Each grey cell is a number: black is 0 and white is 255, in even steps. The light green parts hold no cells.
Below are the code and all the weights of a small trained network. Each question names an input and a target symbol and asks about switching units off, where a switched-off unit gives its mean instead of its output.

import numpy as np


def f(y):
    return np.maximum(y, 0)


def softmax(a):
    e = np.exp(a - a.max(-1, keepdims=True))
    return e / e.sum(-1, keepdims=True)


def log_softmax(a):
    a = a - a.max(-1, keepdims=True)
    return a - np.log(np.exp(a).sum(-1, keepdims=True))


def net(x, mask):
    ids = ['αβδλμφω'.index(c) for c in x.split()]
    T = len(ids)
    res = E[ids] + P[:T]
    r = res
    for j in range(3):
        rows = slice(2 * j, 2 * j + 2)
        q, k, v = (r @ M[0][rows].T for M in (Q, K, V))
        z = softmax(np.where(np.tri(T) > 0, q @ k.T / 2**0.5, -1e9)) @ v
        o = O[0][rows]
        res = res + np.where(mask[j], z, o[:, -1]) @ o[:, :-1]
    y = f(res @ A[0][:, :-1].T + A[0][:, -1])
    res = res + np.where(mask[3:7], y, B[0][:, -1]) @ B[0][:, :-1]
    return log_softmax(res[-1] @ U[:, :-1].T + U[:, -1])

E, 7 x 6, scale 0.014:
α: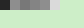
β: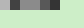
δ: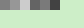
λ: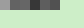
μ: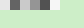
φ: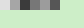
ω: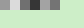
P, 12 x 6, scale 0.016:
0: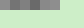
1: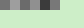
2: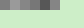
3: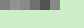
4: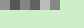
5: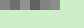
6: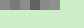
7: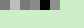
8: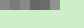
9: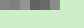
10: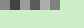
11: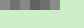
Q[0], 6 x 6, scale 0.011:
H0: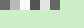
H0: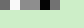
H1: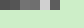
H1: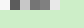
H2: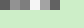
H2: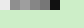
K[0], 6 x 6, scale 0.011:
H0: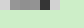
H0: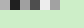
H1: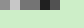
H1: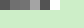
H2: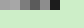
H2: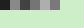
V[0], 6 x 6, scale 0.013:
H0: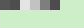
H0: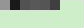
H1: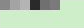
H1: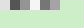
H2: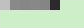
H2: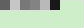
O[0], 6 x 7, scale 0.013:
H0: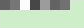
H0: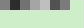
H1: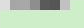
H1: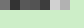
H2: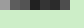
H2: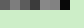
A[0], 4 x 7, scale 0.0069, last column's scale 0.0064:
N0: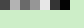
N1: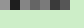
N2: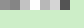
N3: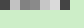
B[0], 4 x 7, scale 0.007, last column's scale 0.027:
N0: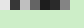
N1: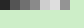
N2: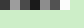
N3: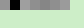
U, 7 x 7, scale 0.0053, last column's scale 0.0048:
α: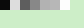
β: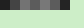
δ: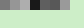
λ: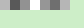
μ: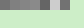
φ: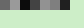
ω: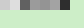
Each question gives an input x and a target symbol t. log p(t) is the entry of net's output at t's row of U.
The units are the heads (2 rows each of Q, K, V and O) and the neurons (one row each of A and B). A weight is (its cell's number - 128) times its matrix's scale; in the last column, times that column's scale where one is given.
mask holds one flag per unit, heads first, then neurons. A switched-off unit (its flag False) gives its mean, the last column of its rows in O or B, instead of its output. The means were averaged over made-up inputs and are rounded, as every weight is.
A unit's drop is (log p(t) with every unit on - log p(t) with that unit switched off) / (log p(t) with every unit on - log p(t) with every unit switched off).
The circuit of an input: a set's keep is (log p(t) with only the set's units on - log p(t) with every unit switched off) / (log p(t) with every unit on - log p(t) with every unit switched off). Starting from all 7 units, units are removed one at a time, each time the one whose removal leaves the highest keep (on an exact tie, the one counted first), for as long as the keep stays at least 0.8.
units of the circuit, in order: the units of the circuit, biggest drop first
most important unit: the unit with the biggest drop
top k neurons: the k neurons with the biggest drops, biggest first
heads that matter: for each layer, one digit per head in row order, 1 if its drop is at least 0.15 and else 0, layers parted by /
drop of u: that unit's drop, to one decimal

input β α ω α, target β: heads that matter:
101
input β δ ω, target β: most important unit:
H0
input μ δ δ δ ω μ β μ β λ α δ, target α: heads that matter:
001
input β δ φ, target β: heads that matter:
101
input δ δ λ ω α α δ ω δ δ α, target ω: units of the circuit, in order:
H1, H0
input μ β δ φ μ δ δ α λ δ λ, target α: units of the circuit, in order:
H2, N2
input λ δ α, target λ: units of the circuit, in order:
N2, H0, H1, H2
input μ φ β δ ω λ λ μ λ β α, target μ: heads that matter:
110
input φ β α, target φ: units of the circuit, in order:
H2, H0
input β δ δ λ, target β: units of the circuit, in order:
H0, N1
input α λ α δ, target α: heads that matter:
101
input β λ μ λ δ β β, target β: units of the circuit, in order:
H2, H0
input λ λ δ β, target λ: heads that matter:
110
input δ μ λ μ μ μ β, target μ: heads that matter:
010
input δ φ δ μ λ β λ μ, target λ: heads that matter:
101
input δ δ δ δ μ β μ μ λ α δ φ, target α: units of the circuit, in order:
H2
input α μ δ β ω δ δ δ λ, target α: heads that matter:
001
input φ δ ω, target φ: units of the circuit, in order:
H2, H0
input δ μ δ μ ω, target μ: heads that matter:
010
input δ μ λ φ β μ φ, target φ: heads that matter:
111
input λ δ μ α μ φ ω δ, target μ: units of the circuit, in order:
H1, N2
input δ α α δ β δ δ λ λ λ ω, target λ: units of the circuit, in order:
H1, H0
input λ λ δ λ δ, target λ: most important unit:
N2
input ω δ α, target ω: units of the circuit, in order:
N2, H1, H0, H2
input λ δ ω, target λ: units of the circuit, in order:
H0, H1
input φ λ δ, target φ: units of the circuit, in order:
H0, H2
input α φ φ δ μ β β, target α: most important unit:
H2
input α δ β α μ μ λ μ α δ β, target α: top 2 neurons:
N2, N0
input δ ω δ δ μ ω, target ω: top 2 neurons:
N2, N3
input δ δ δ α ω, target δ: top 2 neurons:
N0, N2
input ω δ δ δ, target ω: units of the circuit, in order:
H0, H1
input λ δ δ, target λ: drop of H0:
0.9
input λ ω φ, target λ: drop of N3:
-0.1
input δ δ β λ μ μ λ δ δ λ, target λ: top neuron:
N2
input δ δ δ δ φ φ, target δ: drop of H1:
0.2
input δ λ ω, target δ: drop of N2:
-0.1
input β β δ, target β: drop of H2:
0.4
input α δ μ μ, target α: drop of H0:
0.0
